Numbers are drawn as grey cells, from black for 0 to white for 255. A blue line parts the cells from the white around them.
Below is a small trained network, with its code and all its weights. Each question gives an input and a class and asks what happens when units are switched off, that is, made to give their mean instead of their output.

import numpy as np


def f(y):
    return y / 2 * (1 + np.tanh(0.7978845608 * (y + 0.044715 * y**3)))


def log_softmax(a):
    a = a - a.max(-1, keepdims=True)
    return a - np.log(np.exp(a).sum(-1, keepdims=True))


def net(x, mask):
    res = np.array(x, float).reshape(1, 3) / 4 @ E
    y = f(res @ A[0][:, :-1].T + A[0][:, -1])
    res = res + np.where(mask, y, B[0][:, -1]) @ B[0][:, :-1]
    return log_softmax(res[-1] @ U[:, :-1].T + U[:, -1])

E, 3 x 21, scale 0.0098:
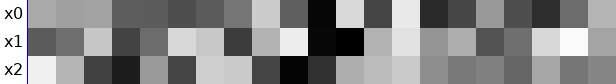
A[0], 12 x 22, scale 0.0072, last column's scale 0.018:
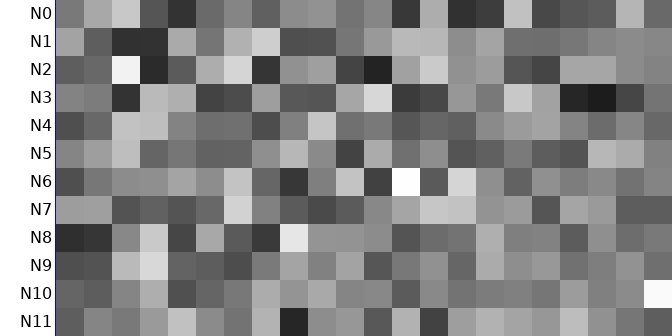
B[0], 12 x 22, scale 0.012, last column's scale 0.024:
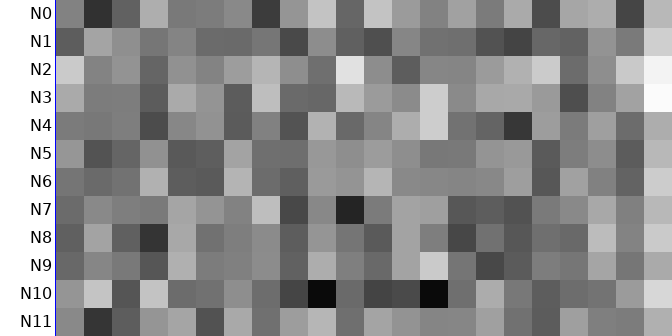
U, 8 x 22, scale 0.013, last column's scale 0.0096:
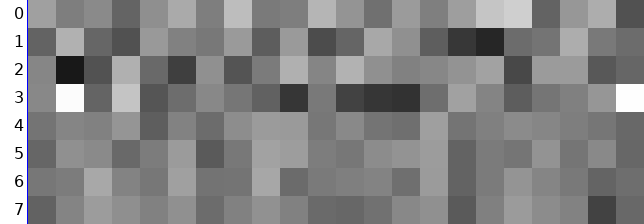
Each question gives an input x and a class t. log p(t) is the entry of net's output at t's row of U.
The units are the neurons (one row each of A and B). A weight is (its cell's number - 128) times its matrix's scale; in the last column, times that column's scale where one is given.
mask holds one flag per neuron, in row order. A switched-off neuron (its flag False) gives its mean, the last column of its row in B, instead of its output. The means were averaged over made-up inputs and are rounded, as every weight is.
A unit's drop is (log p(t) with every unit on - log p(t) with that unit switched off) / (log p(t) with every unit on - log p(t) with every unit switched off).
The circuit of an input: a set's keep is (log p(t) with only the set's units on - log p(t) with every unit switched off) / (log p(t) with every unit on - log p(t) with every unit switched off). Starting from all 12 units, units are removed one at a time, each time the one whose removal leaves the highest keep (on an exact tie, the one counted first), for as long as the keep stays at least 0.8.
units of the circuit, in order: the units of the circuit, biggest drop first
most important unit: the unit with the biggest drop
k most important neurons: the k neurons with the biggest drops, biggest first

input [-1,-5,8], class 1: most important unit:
N1
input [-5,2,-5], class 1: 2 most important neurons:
N8, N0
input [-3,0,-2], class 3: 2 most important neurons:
N0, N5
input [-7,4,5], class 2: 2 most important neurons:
N6, N11
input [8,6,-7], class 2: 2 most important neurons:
N0, N5
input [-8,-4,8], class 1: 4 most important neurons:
N1, N7, N0, N5
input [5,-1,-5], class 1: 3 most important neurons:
N8, N6, N4
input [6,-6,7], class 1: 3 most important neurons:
N1, N2, N7
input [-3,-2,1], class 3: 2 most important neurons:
N0, N2
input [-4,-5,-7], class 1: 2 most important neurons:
N2, N8
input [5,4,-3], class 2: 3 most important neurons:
N0, N3, N5
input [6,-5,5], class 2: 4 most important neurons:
N2, N0, N5, N8
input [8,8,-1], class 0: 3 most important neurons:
N2, N6, N11
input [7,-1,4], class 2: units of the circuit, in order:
N0
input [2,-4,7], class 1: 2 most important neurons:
N1, N2
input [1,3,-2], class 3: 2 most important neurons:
N3, N10
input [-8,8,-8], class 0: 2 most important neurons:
N2, N1
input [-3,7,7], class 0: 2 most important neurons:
N2, N8
